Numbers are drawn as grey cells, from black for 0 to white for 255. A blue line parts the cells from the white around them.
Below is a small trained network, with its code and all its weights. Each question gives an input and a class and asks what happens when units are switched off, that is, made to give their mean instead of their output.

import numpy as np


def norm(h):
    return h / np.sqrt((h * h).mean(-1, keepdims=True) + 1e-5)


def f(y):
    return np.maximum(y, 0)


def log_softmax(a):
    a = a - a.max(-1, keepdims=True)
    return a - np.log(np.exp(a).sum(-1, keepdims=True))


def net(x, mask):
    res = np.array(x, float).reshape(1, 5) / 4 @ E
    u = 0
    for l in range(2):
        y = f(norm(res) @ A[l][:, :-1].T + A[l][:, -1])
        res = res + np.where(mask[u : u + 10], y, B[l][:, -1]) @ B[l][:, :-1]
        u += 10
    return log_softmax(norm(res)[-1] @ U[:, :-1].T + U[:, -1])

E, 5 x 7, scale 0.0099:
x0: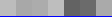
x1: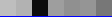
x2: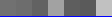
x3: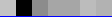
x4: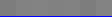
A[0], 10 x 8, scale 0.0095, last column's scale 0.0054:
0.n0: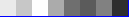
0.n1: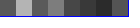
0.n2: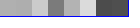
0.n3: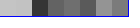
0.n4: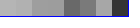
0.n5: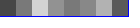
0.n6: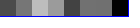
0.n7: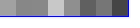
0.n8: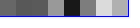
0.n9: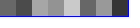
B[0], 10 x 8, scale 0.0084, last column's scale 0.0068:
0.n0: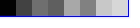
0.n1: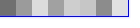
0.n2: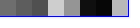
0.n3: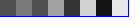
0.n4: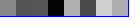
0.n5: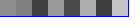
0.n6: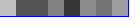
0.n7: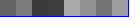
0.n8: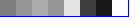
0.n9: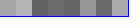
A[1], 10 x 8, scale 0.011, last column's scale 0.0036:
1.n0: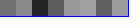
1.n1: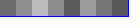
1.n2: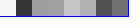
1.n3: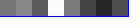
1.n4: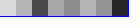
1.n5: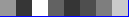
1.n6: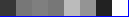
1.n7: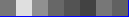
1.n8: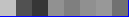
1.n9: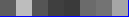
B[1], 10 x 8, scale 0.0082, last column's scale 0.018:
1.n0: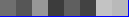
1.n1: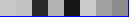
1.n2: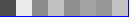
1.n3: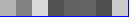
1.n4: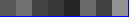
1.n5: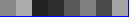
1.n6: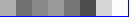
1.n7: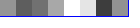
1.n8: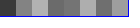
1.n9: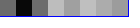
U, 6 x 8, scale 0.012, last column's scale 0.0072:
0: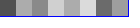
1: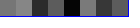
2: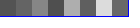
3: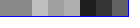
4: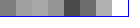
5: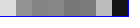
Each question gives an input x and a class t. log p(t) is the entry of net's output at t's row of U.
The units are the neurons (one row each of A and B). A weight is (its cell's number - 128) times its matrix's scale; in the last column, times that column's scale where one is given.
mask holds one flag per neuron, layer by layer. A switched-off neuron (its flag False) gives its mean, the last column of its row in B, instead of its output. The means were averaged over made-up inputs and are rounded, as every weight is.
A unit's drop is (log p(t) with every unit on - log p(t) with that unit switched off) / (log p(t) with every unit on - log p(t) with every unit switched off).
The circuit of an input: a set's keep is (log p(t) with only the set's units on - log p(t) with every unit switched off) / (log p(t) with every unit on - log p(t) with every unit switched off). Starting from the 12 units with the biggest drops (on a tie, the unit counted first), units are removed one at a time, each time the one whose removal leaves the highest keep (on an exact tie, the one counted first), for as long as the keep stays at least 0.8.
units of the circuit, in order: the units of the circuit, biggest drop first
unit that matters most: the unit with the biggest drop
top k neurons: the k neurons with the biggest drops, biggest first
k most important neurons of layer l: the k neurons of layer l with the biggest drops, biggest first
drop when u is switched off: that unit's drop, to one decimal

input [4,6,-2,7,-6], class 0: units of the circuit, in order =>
1.n2
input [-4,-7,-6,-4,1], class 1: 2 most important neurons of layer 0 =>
0.n8, 0.n0
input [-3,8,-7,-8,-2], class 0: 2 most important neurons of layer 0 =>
0.n1, 0.n5
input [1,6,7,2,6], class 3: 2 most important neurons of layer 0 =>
0.n8, 0.n5
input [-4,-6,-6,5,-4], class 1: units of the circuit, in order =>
1.n5, 0.n1
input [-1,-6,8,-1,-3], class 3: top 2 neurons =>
0.n8, 1.n3
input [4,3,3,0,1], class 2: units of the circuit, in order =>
0.n4, 0.n0
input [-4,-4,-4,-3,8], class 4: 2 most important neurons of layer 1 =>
1.n6, 1.n1
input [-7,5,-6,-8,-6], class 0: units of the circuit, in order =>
0.n1, 1.n9
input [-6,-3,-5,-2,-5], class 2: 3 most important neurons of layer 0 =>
0.n8, 0.n3, 0.n5
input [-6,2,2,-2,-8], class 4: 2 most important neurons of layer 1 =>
1.n6, 1.n7
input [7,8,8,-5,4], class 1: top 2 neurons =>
0.n3, 1.n4
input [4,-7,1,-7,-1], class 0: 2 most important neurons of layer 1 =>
1.n7, 1.n0
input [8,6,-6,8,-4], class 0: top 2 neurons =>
1.n2, 1.n6
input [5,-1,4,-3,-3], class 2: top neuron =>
0.n0
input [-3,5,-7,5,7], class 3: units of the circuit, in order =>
0.n2, 1.n3
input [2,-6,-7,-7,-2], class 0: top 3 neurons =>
1.n7, 0.n8, 1.n0
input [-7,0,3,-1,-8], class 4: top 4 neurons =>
1.n6, 0.n0, 0.n4, 1.n7
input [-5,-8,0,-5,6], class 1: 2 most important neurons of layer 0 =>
0.n6, 0.n0
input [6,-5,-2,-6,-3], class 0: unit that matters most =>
1.n0
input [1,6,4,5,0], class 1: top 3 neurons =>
1.n4, 0.n1, 0.n0
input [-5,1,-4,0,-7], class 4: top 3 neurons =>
0.n8, 1.n6, 0.n0
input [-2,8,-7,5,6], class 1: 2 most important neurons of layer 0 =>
0.n8, 0.n1
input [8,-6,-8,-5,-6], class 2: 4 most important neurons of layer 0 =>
0.n0, 0.n8, 0.n3, 0.n4
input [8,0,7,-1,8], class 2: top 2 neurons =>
0.n0, 0.n4
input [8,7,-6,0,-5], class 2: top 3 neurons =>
0.n0, 0.n4, 1.n0
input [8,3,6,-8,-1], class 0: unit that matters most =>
1.n7
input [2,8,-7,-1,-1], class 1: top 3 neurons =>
0.n8, 0.n3, 1.n4
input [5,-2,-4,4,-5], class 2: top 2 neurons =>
0.n0, 0.n8
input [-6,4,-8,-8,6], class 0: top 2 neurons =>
0.n1, 0.n8
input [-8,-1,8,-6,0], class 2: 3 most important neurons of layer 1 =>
1.n2, 1.n6, 1.n3
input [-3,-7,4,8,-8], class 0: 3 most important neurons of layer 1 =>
1.n2, 1.n0, 1.n3
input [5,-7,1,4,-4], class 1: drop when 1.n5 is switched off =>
0.8
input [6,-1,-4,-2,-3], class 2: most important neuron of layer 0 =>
0.n0
